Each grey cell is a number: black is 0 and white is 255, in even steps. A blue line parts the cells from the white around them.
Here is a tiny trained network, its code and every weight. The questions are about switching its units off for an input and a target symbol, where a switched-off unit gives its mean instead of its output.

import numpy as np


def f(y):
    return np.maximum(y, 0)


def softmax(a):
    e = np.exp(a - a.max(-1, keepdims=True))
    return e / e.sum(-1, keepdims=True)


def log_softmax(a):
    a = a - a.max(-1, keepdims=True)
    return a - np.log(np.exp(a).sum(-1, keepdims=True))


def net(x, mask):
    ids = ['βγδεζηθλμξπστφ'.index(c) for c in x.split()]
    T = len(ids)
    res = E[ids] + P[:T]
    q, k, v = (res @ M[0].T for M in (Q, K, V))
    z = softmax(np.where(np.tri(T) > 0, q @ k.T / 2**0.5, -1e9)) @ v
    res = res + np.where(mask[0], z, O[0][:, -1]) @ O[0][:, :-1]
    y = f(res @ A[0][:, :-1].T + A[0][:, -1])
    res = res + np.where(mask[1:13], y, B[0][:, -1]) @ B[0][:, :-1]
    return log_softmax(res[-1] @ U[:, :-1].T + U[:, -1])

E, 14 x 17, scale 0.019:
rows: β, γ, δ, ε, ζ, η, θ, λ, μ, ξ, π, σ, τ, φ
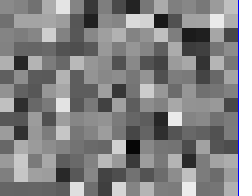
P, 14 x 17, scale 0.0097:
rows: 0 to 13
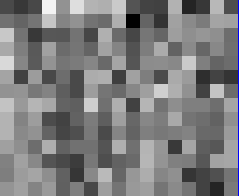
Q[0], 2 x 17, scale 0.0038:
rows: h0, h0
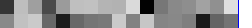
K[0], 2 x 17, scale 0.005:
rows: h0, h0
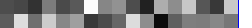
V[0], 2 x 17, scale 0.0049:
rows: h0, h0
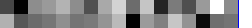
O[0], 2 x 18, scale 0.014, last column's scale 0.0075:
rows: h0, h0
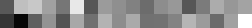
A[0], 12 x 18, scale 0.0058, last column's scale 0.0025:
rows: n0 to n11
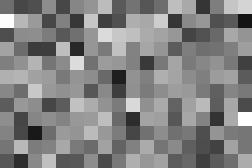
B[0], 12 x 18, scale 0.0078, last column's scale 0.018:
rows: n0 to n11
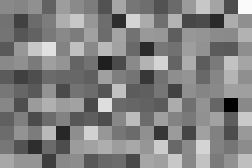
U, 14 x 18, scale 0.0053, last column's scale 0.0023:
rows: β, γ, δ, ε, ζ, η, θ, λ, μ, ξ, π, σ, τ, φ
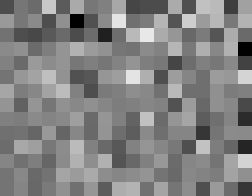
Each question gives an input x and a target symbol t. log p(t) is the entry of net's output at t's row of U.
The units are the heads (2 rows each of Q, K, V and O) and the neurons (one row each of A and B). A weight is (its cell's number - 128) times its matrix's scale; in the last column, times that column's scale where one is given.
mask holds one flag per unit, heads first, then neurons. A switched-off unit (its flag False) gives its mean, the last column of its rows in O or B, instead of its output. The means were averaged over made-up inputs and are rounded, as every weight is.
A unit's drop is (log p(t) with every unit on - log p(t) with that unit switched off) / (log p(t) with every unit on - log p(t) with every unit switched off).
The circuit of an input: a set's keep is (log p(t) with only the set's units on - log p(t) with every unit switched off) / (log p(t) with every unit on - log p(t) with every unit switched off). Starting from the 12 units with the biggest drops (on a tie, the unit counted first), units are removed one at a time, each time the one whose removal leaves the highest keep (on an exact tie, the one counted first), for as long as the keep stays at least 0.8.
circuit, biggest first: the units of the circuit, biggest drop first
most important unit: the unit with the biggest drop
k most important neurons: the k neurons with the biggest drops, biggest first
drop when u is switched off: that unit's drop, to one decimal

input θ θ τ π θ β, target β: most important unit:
n9
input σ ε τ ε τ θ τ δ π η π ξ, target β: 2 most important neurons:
[n9, n4]
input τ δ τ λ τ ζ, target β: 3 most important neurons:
[n9, n0, n4]
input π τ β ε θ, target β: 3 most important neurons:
[n4, n9, n7]
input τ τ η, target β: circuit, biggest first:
[n9, n3, h0]
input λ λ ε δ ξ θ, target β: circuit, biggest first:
[h0, n7, n0]
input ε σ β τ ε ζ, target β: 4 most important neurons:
[n0, n9, n6, n7]
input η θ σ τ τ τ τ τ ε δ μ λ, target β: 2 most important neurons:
[n4, n9]
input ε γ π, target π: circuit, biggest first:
[h0, n4]
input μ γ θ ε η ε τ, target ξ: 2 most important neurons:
[n5, n4]
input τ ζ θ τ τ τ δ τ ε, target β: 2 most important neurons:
[n3, n9]
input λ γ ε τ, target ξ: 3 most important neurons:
[n4, n5, n0]
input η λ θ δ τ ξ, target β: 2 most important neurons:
[n9, n0]
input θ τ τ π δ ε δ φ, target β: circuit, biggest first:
[n7]
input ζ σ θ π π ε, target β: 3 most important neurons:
[n0, n4, n7]
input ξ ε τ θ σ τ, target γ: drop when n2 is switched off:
-0.1
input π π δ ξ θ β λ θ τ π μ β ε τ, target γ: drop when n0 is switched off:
0.1
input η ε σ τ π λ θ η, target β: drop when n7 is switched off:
0.1
